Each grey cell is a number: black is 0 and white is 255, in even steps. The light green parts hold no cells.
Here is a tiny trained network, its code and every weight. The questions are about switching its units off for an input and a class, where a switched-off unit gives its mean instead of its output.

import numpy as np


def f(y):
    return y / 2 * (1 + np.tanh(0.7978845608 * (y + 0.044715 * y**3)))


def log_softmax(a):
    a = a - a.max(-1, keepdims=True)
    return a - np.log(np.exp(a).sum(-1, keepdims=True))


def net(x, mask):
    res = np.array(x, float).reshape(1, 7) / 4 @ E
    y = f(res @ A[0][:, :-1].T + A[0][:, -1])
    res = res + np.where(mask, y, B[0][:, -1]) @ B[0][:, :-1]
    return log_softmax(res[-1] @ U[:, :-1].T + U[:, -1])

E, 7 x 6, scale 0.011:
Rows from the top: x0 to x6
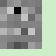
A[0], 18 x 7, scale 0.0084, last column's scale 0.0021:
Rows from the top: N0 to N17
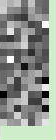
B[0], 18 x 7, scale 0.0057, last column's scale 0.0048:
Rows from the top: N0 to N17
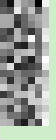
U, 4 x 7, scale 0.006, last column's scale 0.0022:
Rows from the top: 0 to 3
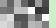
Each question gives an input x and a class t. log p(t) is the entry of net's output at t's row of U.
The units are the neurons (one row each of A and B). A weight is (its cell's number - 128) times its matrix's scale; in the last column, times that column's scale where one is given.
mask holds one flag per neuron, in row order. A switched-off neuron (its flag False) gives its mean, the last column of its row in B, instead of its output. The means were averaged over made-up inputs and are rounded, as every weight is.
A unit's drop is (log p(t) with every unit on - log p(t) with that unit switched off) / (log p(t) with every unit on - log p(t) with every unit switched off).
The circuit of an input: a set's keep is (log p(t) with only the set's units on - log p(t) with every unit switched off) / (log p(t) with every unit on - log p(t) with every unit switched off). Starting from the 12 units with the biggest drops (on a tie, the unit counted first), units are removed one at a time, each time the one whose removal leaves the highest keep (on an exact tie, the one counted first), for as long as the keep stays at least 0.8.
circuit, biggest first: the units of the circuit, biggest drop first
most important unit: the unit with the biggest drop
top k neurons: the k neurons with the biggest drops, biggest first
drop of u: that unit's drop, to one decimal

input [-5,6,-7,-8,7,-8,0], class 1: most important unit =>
N0
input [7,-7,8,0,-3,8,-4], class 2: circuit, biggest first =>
(N6; N17; N8)
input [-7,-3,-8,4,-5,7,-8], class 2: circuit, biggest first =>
(N9; N8)
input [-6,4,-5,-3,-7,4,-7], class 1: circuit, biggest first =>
(N13; N5)
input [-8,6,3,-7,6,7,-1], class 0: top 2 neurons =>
(N8; N4)
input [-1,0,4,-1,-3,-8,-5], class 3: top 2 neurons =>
(N14; N0)
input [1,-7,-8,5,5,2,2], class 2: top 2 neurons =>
(N9; N8)
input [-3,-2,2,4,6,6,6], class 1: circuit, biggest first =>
(N0; N1)
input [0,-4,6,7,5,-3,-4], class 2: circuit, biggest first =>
(N17; N6)
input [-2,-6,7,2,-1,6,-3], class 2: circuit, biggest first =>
(N17; N6; N8)
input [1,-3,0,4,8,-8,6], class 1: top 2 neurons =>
(N0; N1)
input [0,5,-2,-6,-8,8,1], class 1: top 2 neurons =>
(N13; N5)
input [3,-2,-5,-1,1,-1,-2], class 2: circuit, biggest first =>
(N9; N8; N13)
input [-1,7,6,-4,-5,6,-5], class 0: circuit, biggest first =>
(N8)
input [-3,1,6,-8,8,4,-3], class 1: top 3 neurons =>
(N0; N1; N9)
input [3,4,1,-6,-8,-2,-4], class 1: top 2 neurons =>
(N13; N5)
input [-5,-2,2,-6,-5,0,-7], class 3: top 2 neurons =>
(N14; N0)
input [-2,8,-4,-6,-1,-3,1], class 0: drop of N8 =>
0.1
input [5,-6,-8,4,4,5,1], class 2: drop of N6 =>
-0.1
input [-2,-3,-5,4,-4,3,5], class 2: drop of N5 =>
0.0
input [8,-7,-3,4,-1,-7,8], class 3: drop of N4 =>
0.2
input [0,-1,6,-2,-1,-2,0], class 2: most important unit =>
N17
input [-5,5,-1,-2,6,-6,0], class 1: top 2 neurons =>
(N0; N1)
